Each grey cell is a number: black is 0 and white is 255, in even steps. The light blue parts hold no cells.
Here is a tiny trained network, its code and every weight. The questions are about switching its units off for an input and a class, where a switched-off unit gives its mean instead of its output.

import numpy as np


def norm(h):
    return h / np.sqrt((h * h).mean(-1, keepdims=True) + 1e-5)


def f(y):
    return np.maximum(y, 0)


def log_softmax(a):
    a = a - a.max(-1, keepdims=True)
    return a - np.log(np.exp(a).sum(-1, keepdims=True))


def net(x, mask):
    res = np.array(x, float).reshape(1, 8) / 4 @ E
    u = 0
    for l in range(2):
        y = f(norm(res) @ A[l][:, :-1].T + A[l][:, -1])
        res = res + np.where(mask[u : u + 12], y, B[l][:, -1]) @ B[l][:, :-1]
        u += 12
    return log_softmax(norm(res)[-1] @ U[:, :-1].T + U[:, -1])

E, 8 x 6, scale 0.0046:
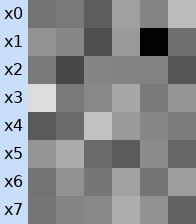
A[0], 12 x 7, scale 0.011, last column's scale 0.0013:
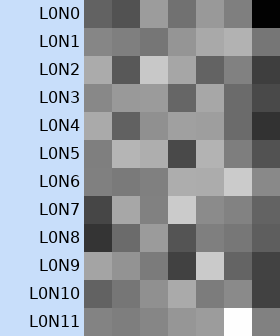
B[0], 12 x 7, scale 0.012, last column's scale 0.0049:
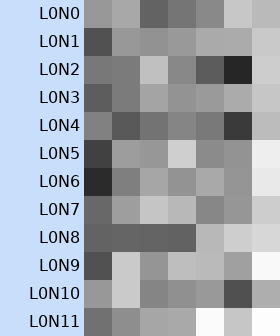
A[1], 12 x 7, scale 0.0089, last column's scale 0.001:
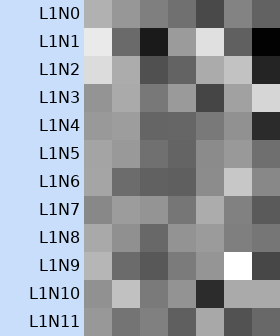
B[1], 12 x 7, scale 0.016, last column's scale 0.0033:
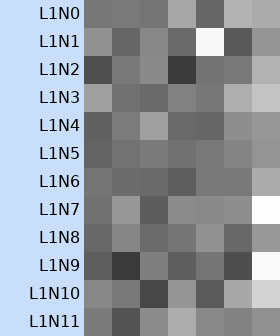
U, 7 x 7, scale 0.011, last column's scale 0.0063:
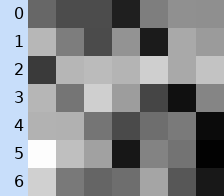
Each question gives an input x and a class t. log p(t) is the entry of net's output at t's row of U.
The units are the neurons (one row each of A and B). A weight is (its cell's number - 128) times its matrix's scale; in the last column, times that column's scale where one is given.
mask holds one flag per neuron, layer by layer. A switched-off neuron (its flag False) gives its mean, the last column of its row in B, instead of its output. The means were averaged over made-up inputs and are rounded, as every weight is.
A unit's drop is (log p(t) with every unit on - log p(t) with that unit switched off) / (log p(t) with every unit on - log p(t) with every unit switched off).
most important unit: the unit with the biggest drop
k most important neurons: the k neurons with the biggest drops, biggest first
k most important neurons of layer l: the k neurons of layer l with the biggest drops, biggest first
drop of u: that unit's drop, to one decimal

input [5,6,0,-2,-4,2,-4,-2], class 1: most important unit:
L0N11
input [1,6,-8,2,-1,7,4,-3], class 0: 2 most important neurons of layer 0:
L0N2, L0N5
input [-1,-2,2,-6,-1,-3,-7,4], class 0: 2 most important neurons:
L0N8, L0N0
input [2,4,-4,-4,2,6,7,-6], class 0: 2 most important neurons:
L0N2, L0N5
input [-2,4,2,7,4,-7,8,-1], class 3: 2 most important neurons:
L0N2, L0N9
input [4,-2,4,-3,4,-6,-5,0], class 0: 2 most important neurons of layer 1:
L1N9, L1N6
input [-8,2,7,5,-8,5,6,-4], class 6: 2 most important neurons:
L1N1, L0N0
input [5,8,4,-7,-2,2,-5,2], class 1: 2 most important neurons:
L0N11, L0N6
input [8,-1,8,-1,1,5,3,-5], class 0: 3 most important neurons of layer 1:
L1N9, L1N6, L1N2
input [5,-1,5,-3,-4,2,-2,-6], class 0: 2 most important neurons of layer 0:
L0N5, L0N6
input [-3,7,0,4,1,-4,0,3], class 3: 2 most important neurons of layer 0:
L0N2, L0N0
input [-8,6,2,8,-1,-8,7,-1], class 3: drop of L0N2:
0.5
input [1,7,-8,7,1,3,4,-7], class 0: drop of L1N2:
0.1
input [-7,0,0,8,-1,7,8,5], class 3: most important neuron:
L0N11
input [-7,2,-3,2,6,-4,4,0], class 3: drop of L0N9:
0.0
